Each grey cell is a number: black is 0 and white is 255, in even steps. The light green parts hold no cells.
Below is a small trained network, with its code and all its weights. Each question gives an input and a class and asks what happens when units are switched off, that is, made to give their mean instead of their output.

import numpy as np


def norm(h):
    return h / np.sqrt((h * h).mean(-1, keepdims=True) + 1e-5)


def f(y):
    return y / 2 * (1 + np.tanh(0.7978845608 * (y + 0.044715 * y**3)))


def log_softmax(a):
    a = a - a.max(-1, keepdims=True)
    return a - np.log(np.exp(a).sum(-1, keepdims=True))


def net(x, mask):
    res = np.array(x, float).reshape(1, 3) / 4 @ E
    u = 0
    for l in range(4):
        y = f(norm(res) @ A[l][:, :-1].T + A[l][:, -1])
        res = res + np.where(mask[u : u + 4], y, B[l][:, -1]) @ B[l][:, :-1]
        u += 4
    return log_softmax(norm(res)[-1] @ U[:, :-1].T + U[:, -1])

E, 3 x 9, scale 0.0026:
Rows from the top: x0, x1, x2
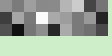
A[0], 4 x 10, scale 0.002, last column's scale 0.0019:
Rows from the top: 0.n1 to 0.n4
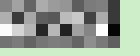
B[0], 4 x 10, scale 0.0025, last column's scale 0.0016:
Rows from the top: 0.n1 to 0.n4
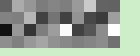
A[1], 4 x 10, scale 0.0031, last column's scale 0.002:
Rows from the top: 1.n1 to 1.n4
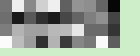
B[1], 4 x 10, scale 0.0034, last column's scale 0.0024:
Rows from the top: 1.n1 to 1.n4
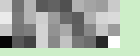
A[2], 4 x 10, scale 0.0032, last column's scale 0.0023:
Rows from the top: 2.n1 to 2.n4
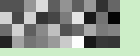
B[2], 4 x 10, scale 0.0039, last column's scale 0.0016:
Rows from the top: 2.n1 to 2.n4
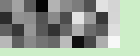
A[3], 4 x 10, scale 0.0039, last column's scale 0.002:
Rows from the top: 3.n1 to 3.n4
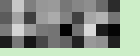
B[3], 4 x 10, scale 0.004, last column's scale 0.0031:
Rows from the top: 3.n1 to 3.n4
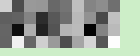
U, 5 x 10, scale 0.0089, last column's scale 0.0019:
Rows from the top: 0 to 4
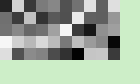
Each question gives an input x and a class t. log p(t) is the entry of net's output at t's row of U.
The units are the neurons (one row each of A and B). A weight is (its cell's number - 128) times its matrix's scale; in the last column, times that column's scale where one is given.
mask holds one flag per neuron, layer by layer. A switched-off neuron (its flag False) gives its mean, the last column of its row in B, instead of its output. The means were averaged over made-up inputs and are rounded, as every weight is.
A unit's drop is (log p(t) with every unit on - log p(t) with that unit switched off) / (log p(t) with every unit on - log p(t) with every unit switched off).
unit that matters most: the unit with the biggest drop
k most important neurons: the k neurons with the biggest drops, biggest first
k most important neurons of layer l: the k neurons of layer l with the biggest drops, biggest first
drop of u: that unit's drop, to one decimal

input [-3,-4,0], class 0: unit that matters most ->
1.n4
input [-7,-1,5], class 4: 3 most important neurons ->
1.n2; 1.n4; 0.n3
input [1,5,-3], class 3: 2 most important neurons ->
1.n3; 2.n2
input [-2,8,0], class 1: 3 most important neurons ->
1.n4; 0.n3; 1.n1
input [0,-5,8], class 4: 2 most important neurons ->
1.n2; 3.n3
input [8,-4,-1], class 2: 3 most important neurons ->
2.n4; 1.n1; 1.n4
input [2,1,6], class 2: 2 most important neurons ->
1.n1; 3.n2
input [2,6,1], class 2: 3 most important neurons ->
1.n2; 3.n4; 2.n1
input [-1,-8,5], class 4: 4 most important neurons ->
1.n2; 3.n3; 3.n2; 2.n3
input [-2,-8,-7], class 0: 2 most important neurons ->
3.n4; 1.n4
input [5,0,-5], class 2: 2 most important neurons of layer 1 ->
1.n2; 1.n4
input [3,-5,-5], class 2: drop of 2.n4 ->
0.1
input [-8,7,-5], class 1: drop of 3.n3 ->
0.3
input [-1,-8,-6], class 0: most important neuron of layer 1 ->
1.n4
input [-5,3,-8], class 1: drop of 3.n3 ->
0.2
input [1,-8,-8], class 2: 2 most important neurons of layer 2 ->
2.n4; 2.n2
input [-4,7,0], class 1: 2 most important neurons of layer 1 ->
1.n4; 1.n1
